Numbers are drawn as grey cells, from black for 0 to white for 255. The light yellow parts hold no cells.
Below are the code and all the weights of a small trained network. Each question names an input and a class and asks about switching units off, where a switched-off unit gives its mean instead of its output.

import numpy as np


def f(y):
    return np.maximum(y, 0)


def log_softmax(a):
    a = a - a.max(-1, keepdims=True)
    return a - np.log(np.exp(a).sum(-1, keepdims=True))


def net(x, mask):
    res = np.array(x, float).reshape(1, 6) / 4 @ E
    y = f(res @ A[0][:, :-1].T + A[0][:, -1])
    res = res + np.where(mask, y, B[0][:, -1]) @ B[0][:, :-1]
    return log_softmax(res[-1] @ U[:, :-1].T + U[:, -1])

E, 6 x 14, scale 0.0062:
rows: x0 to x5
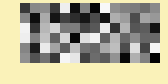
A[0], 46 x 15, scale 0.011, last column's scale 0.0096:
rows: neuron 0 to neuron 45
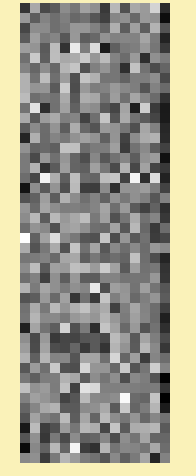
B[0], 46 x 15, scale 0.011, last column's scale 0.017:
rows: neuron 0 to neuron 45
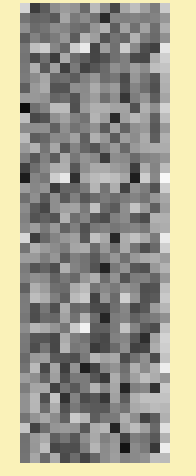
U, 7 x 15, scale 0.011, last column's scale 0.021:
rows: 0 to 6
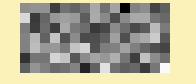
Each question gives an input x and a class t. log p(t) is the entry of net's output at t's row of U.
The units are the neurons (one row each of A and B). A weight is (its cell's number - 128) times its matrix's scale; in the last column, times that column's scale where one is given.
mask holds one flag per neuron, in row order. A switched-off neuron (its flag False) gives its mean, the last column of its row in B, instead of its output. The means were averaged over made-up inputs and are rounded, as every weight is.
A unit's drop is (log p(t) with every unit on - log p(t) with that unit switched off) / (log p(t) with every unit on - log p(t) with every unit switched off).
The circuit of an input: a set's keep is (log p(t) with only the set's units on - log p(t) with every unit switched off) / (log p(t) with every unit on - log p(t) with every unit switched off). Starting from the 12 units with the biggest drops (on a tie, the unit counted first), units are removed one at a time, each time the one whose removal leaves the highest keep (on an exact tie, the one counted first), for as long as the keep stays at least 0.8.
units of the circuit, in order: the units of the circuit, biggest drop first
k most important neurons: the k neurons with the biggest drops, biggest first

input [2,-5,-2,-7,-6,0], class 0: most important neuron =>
[neuron 44]
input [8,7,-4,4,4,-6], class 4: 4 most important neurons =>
[neuron 29; neuron 32; neuron 5; neuron 41]
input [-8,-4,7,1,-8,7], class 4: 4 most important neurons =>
[neuron 4; neuron 17; neuron 28; neuron 42]
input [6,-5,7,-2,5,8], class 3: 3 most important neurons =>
[neuron 6; neuron 14; neuron 42]
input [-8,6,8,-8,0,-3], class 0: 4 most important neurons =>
[neuron 44; neuron 18; neuron 43; neuron 42]
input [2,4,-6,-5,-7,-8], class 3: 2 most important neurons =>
[neuron 36; neuron 39]
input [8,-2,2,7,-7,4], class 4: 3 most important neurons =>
[neuron 32; neuron 41; neuron 44]
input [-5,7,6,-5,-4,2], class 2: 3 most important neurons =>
[neuron 34; neuron 33; neuron 42]
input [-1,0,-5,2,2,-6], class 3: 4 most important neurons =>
[neuron 36; neuron 39; neuron 23; neuron 11]
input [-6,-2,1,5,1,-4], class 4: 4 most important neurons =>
[neuron 4; neuron 44; neuron 28; neuron 18]
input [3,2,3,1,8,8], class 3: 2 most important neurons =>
[neuron 6; neuron 14]
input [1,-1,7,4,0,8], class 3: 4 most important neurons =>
[neuron 6; neuron 14; neuron 45; neuron 42]
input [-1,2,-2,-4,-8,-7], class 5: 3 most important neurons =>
[neuron 10; neuron 16; neuron 6]
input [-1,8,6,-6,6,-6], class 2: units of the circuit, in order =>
[neuron 34]
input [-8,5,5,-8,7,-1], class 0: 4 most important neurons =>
[neuron 44; neuron 18; neuron 29; neuron 32]
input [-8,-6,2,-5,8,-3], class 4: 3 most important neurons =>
[neuron 4; neuron 24; neuron 10]
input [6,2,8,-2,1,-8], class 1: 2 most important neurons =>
[neuron 23; neuron 11]
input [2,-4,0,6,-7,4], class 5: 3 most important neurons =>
[neuron 10; neuron 16; neuron 44]
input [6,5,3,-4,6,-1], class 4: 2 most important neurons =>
[neuron 29; neuron 32]
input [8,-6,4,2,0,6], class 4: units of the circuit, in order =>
[neuron 32]
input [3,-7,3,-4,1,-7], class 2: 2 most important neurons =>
[neuron 5; neuron 30]
